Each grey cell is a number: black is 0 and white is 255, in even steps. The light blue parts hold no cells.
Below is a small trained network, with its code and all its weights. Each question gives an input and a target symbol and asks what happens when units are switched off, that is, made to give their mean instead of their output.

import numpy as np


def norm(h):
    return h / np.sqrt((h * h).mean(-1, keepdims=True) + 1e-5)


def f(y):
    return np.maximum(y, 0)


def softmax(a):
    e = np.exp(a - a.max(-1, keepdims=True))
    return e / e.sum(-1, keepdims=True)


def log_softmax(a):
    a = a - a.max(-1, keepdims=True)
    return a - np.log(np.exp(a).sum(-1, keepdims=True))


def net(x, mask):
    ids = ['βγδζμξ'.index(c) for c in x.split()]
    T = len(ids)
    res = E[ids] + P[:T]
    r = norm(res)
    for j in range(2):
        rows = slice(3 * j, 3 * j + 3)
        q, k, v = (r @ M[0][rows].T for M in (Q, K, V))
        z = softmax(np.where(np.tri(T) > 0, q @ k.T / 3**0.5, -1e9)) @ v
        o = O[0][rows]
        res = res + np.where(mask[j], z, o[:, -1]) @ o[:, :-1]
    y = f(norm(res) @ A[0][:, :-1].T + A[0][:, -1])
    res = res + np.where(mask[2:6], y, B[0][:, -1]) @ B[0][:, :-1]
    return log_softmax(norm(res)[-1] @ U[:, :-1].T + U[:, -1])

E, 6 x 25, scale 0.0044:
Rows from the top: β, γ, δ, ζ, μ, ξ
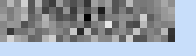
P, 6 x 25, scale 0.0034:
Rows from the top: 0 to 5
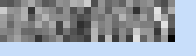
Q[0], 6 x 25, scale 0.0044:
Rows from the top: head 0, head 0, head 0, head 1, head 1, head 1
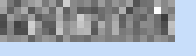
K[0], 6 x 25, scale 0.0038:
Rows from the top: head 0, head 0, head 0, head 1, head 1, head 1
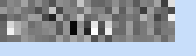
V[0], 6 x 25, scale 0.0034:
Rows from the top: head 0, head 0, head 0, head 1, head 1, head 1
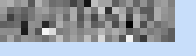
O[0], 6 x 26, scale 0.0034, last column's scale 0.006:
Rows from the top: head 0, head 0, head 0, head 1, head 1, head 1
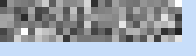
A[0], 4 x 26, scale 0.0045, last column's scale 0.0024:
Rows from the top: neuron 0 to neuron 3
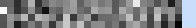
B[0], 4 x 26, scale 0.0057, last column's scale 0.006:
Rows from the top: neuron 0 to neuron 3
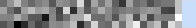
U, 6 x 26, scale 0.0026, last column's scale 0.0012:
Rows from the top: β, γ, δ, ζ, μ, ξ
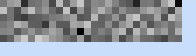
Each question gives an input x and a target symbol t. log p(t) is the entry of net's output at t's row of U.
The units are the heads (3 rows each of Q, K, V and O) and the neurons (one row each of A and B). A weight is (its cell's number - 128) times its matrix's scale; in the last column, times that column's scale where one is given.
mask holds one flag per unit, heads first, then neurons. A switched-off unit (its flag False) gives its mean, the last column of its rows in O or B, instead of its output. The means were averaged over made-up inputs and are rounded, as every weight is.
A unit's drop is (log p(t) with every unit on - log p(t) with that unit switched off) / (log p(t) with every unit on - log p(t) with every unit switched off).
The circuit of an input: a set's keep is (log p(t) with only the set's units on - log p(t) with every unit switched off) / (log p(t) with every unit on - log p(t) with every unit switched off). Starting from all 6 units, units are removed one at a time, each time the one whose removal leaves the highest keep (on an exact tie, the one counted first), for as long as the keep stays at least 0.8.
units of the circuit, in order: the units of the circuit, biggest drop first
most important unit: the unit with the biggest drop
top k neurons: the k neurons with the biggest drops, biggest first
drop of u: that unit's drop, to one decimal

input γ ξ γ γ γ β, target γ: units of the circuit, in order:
[head 1; neuron 1]
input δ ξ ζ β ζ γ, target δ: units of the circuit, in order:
[head 1; neuron 3]
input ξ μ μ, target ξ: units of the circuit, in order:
[head 0; neuron 0; neuron 2; head 1]
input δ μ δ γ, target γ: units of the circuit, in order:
[head 0; neuron 1; head 1]
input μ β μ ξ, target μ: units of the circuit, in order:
[head 0; neuron 2; head 1]
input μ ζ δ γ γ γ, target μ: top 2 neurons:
[neuron 2; neuron 0]
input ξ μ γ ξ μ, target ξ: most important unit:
neuron 0
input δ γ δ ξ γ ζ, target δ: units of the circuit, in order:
[head 1; neuron 3]
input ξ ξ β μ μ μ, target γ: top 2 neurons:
[neuron 1; neuron 2]
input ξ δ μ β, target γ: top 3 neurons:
[neuron 1; neuron 2; neuron 3]
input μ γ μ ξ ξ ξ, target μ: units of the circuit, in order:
[head 1; neuron 2; neuron 0]
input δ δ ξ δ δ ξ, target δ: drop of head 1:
1.8
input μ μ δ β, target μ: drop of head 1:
0.5
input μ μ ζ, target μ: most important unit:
head 0
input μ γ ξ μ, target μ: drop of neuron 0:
0.2
